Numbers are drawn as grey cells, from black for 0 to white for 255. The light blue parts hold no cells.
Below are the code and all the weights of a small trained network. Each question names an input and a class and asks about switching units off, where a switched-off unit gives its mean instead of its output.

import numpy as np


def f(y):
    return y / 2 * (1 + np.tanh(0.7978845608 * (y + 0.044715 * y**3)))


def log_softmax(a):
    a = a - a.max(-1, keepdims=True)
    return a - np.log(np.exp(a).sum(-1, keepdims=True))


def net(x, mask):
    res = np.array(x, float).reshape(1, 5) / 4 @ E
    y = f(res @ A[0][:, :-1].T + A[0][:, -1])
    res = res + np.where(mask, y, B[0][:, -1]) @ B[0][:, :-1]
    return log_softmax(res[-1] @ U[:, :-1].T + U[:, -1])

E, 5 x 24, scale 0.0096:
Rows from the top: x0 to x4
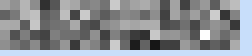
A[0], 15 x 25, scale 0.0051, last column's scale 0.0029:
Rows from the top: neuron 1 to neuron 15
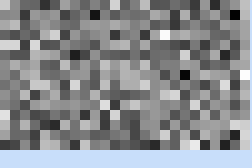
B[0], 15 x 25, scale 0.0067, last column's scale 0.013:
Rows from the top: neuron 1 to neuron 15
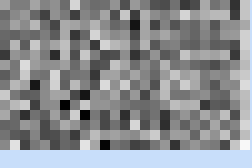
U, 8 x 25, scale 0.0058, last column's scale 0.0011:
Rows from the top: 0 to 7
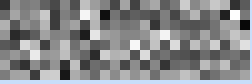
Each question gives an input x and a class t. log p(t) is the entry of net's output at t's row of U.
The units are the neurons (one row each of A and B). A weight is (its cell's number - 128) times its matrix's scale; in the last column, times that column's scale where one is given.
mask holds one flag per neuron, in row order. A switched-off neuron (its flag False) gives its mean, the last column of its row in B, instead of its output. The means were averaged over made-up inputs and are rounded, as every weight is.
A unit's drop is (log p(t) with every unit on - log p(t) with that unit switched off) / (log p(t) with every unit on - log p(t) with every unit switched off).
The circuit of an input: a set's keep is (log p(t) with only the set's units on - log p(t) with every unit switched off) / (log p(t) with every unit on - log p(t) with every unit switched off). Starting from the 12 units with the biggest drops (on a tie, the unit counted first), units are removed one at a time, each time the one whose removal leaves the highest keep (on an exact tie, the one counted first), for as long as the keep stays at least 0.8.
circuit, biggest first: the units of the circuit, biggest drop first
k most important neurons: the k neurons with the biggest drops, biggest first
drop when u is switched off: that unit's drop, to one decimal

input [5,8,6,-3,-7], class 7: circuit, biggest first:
[neuron 9; neuron 11]
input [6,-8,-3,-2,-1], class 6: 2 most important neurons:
[neuron 12; neuron 1]
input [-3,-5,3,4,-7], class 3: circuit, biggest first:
[neuron 4]
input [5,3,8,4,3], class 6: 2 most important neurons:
[neuron 12; neuron 1]
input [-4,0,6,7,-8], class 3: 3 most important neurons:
[neuron 10; neuron 4; neuron 15]
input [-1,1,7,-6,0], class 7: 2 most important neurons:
[neuron 9; neuron 11]
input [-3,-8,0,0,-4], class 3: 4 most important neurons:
[neuron 4; neuron 14; neuron 10; neuron 8]
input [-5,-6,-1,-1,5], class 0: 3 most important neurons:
[neuron 2; neuron 14; neuron 6]
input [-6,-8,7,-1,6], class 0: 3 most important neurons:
[neuron 2; neuron 6; neuron 14]
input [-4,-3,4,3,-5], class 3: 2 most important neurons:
[neuron 4; neuron 14]
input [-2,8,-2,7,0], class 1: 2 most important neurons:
[neuron 15; neuron 2]
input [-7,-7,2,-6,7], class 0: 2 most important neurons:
[neuron 2; neuron 6]
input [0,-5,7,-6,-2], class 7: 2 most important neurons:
[neuron 9; neuron 11]
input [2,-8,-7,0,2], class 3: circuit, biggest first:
[neuron 10]
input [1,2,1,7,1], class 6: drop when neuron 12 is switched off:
0.1
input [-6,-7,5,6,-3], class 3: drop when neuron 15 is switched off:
0.2
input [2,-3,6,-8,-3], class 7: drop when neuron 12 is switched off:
0.0
